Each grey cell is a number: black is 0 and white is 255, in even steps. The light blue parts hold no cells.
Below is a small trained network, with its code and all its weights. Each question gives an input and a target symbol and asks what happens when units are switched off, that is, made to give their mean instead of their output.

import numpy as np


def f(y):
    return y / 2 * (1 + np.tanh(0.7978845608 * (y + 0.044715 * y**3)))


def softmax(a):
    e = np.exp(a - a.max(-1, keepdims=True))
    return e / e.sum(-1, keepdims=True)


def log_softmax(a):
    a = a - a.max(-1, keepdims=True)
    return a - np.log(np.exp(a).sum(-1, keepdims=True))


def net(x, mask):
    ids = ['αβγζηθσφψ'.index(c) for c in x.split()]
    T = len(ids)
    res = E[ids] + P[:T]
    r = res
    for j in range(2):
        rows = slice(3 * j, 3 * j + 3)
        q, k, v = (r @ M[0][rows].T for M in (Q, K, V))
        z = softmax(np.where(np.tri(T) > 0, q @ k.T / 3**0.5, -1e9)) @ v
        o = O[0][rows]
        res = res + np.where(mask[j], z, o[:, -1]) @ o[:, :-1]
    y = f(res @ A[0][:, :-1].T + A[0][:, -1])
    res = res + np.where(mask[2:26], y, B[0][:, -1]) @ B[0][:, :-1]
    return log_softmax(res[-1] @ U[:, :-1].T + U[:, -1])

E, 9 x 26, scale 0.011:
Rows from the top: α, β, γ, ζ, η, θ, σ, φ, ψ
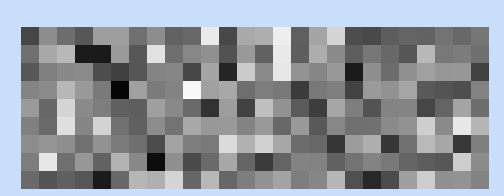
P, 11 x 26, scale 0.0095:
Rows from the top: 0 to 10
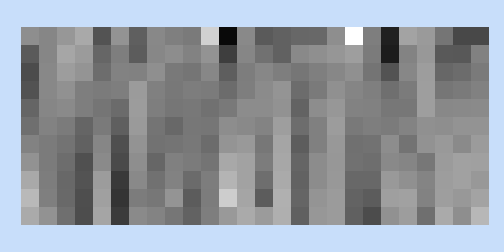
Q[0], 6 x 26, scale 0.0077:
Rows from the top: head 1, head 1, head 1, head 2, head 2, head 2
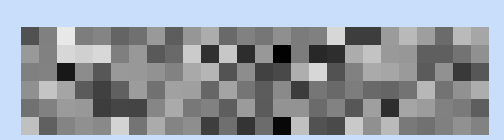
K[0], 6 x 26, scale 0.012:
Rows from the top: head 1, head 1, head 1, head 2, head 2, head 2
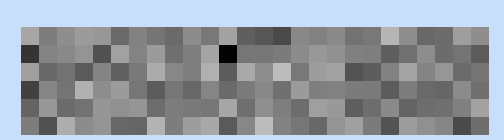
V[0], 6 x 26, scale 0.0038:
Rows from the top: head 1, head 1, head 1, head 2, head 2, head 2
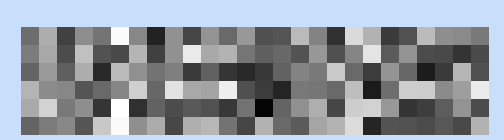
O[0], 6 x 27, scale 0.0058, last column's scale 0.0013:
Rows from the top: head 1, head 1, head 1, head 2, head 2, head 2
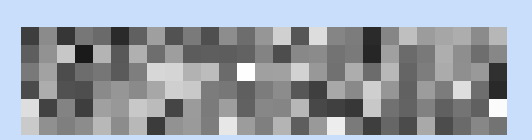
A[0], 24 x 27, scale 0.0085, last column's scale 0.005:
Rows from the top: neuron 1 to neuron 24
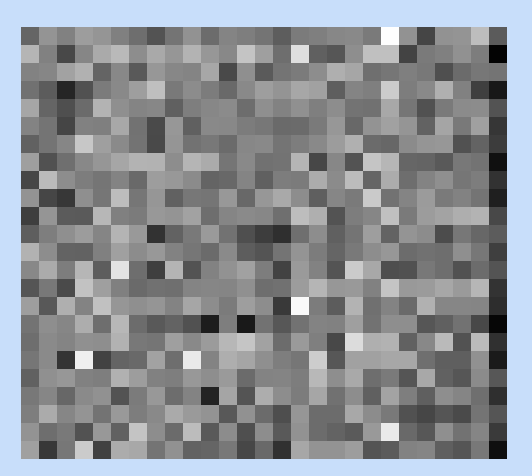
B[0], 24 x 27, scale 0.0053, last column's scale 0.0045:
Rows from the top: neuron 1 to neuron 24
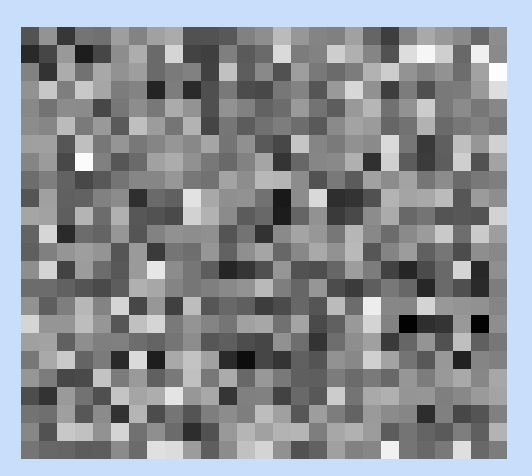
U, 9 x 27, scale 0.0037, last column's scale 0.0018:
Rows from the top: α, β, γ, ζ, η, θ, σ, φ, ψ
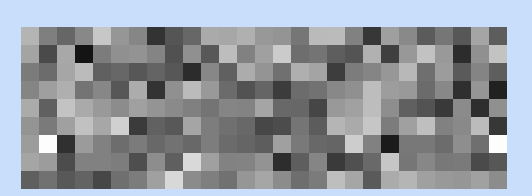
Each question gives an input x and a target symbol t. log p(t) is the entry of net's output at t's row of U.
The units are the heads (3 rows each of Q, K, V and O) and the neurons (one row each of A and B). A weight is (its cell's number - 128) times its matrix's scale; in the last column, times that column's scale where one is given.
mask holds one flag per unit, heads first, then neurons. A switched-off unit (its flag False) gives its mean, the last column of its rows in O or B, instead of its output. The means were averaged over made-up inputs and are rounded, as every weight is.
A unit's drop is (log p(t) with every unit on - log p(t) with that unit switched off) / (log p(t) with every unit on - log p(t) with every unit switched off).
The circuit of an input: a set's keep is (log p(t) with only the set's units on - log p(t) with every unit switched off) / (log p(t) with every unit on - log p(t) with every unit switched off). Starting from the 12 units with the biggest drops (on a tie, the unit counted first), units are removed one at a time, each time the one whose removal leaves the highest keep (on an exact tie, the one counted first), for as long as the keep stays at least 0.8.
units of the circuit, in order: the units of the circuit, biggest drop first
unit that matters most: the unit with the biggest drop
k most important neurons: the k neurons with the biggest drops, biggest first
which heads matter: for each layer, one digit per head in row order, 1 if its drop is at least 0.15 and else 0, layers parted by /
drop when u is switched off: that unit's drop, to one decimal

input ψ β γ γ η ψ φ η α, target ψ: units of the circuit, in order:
head 1; neuron 2; head 2; neuron 8
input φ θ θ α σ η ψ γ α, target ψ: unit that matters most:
neuron 2
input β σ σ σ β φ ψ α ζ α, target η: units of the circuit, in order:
head 1; head 2; neuron 8
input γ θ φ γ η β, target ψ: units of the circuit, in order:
head 1; neuron 2; neuron 8; head 2
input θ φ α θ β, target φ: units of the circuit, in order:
head 2; head 1; neuron 10; neuron 8
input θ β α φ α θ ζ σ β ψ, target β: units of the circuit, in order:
head 1; head 2; neuron 8
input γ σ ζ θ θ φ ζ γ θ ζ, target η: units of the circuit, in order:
head 2; neuron 23; neuron 8
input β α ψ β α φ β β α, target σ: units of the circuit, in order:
neuron 4; head 1; head 2
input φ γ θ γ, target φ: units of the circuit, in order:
head 2; neuron 10; neuron 8
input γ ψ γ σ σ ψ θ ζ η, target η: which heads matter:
10
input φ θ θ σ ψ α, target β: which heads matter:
11
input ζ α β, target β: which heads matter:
00
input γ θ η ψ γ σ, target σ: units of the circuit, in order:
head 2; neuron 14; neuron 18
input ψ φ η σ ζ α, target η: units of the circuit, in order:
head 2; head 1; neuron 8
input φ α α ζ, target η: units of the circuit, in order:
head 2; neuron 23
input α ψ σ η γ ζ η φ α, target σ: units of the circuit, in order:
neuron 4; head 2; head 1
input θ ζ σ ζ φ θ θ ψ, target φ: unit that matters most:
head 1
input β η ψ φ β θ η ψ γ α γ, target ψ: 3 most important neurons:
neuron 2; neuron 8; neuron 11
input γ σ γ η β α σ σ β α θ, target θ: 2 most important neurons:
neuron 16; neuron 18
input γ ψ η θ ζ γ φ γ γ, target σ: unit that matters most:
neuron 4
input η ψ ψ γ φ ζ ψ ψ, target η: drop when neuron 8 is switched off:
0.2
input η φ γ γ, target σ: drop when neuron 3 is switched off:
0.1
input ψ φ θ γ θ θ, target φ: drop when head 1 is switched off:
0.8
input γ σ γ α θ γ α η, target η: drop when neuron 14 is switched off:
0.0
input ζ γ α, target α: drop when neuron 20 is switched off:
0.1
